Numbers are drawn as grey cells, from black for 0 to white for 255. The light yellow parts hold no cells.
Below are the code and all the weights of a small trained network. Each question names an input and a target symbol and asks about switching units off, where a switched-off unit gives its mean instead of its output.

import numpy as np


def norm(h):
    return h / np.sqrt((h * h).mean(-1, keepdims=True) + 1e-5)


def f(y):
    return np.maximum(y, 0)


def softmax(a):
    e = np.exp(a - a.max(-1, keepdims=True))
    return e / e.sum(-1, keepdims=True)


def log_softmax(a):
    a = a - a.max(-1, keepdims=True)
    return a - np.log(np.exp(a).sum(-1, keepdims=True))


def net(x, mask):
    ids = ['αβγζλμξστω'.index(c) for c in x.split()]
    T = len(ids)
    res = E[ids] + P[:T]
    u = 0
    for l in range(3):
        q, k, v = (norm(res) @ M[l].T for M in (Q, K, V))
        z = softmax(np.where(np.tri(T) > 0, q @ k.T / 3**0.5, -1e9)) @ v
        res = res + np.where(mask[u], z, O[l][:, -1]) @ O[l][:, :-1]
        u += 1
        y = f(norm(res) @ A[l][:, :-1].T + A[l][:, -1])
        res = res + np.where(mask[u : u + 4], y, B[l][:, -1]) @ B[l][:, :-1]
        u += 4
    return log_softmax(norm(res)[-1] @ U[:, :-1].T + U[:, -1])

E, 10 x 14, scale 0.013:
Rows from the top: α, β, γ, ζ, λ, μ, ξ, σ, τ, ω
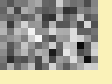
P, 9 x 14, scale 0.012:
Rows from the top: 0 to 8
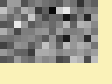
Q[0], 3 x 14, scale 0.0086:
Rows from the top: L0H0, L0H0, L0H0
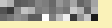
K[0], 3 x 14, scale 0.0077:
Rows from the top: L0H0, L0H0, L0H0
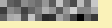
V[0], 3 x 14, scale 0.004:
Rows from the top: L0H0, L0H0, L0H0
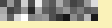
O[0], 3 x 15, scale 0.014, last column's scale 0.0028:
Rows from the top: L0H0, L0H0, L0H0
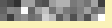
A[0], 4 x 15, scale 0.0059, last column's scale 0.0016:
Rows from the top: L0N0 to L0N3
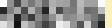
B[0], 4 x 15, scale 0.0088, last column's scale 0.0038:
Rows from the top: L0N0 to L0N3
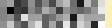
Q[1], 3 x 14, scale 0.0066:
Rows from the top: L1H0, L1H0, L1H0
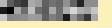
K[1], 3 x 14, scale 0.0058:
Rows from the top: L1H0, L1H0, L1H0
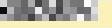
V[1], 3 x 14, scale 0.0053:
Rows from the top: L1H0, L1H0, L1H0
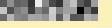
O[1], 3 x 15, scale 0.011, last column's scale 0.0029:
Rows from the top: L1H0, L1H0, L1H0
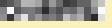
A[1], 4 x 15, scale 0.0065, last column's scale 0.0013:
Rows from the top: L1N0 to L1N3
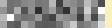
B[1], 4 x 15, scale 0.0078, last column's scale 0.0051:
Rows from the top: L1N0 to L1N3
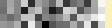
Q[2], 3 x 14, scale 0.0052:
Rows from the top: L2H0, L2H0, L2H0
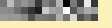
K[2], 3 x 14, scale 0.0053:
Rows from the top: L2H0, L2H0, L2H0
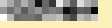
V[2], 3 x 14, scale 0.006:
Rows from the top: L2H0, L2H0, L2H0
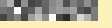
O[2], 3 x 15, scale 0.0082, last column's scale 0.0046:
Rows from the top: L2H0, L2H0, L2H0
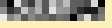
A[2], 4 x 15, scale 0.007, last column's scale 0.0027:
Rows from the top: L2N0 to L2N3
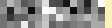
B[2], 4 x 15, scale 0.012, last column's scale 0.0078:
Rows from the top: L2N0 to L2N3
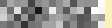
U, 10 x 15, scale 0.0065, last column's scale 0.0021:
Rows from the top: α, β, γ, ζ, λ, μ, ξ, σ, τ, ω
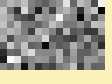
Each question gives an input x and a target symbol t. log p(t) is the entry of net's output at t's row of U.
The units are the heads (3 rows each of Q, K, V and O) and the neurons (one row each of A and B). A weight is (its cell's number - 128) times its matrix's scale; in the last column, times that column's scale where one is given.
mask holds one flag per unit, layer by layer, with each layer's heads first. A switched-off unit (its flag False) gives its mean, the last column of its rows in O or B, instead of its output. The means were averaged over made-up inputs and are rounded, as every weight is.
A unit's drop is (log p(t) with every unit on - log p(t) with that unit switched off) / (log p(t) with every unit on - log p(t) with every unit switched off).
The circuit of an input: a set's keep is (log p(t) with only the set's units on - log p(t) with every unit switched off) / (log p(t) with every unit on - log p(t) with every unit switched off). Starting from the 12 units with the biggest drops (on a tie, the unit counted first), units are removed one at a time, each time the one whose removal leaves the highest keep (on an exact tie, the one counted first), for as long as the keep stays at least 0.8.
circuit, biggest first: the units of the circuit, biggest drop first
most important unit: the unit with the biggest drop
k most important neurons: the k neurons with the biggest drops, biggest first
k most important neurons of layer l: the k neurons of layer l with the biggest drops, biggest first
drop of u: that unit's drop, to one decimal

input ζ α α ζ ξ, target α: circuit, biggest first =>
L0N3; L0H0
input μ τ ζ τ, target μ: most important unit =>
L2H0
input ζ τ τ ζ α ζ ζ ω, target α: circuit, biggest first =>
L1H0; L2N1
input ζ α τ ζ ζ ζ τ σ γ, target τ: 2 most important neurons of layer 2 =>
L2N0; L2N1
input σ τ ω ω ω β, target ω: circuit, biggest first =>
L0H0; L1H0
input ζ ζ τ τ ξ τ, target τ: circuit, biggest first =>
L0H0; L2N0; L1H0
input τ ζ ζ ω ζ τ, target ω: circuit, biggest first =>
L0H0; L2N1
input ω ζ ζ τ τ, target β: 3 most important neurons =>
L1N2; L2N2; L2N1
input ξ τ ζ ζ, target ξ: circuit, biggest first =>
L1H0; L2H0
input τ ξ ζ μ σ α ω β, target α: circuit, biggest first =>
L0H0; L0N3
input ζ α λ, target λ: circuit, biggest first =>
L0H0; L2N1; L2N0; L1N2
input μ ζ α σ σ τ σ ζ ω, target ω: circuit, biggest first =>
L0H0; L0N1
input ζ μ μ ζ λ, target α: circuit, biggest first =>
L1H0; L2N1
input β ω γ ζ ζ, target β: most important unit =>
L0N0
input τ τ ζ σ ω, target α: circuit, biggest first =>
L0N3; L0H0
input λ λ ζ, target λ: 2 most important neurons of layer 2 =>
L2N0; L2N1
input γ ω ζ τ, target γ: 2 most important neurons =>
L2N2; L2N1
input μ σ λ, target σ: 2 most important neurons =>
L2N1; L1N2
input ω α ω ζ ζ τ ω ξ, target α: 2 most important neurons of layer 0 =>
L0N3; L0N1
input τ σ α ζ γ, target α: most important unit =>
L0N3
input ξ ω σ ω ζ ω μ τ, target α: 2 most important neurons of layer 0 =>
L0N2; L0N1
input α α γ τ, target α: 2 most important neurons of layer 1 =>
L1N0; L1N3
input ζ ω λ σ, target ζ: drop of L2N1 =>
0.3
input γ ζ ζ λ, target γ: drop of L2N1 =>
0.2
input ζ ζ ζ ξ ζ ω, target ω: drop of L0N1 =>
0.1
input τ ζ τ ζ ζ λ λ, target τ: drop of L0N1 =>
0.0
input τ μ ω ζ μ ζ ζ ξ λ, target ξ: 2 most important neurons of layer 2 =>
L2N3; L2N1
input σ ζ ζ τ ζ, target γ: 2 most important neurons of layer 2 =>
L2N3; L2N1
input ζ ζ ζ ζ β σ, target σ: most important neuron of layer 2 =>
L2N1
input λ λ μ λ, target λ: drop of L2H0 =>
0.2
